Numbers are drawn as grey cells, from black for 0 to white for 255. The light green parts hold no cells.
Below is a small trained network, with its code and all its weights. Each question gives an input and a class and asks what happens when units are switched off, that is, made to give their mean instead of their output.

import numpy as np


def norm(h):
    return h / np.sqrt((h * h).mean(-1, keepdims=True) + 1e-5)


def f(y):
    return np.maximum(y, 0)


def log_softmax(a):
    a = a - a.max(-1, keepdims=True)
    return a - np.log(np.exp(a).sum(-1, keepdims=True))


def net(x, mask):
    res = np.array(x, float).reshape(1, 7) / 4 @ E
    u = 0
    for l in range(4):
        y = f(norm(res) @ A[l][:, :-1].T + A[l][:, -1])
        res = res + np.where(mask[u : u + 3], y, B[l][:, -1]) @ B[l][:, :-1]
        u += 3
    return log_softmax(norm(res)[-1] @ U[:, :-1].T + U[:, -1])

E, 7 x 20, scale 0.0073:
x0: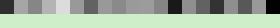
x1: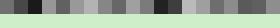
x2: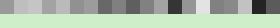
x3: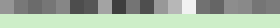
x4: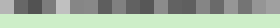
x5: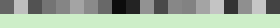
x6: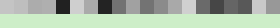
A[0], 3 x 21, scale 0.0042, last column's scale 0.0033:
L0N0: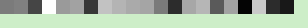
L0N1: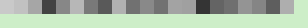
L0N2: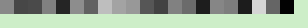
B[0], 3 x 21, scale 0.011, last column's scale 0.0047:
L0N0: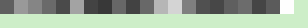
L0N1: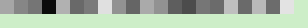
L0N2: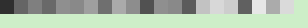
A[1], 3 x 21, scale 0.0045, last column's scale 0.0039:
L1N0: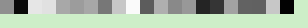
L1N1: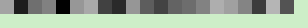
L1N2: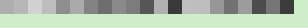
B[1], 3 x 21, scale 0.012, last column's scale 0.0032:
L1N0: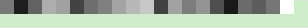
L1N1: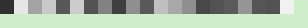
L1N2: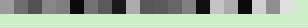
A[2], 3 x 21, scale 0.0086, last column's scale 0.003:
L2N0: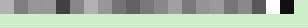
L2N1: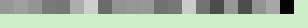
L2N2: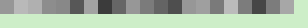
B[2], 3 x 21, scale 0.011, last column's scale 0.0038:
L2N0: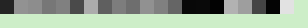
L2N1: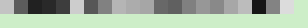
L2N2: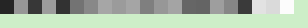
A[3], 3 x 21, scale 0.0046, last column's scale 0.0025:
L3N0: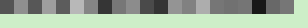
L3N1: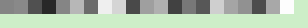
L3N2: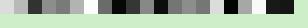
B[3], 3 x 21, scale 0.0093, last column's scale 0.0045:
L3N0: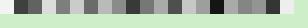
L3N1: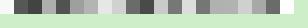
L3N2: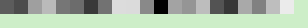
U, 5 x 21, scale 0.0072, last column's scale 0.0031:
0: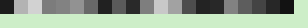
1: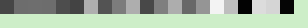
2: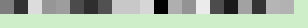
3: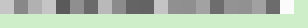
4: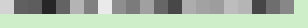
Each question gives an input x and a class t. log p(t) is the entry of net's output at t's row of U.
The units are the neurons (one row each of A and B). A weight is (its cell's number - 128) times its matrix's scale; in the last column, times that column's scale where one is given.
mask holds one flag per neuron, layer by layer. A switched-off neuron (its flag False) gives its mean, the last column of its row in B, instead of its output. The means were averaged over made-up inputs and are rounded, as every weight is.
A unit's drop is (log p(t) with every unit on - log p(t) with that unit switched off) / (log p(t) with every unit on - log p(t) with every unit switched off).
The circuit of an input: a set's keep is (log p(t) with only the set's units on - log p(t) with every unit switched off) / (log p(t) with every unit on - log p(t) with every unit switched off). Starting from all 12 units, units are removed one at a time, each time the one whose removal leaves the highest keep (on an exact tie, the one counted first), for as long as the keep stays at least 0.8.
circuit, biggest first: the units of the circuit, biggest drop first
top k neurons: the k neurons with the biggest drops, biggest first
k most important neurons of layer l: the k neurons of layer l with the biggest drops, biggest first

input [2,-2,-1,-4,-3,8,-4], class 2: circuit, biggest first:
L3N2
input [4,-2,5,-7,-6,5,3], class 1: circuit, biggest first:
L2N2; L1N2
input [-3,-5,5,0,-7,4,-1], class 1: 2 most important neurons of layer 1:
L1N0; L1N2
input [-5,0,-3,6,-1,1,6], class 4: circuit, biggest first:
L2N1; L0N0
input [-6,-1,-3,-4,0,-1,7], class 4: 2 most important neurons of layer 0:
L0N1; L0N0
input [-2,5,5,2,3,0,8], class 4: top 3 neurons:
L2N1; L0N1; L3N1
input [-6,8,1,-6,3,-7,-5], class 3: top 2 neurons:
L3N0; L1N1
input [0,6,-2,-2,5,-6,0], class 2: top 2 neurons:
L1N0; L3N1
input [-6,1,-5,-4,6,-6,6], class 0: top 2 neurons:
L2N0; L1N1
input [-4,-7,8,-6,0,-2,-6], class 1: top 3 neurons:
L1N2; L2N2; L0N1
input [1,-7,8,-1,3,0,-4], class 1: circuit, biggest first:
L1N2; L2N2
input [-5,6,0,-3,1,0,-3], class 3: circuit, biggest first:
L1N1; L3N0
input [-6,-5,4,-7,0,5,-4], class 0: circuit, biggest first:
L2N0; L0N1
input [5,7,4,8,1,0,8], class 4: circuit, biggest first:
L2N1
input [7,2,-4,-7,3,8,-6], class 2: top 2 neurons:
L3N2; L2N0
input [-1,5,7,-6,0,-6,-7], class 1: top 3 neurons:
L2N2; L0N1; L1N2
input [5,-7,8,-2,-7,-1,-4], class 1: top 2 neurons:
L1N2; L2N2
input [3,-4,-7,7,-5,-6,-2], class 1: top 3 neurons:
L0N2; L3N2; L3N0
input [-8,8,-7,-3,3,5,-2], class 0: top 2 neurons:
L1N1; L2N0
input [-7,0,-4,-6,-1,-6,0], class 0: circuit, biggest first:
L2N0
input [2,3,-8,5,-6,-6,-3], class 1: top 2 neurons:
L0N2; L3N2
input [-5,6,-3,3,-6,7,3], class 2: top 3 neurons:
L3N2; L0N0; L3N1
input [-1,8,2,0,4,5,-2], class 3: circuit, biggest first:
L1N1; L3N0
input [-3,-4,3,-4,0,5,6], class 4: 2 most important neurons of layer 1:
L1N0; L1N2
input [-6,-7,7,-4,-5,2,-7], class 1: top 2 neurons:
L0N1; L1N2
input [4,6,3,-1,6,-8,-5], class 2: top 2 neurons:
L1N0; L0N1
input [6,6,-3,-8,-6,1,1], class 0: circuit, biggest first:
L0N0
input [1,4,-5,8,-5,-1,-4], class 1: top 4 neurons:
L0N2; L2N1; L0N1; L3N0
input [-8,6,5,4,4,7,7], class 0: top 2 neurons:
L2N0; L3N1
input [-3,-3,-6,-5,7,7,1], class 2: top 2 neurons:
L3N2; L2N2
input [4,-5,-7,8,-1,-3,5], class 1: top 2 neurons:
L0N2; L3N0
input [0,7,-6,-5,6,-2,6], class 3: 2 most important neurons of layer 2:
L2N1; L2N2
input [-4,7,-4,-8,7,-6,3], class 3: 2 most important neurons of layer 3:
L3N0; L3N2
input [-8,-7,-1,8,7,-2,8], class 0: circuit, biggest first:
L2N0
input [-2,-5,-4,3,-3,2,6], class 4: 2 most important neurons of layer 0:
L0N1; L0N0
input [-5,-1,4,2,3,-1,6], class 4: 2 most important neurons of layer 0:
L0N1; L0N0
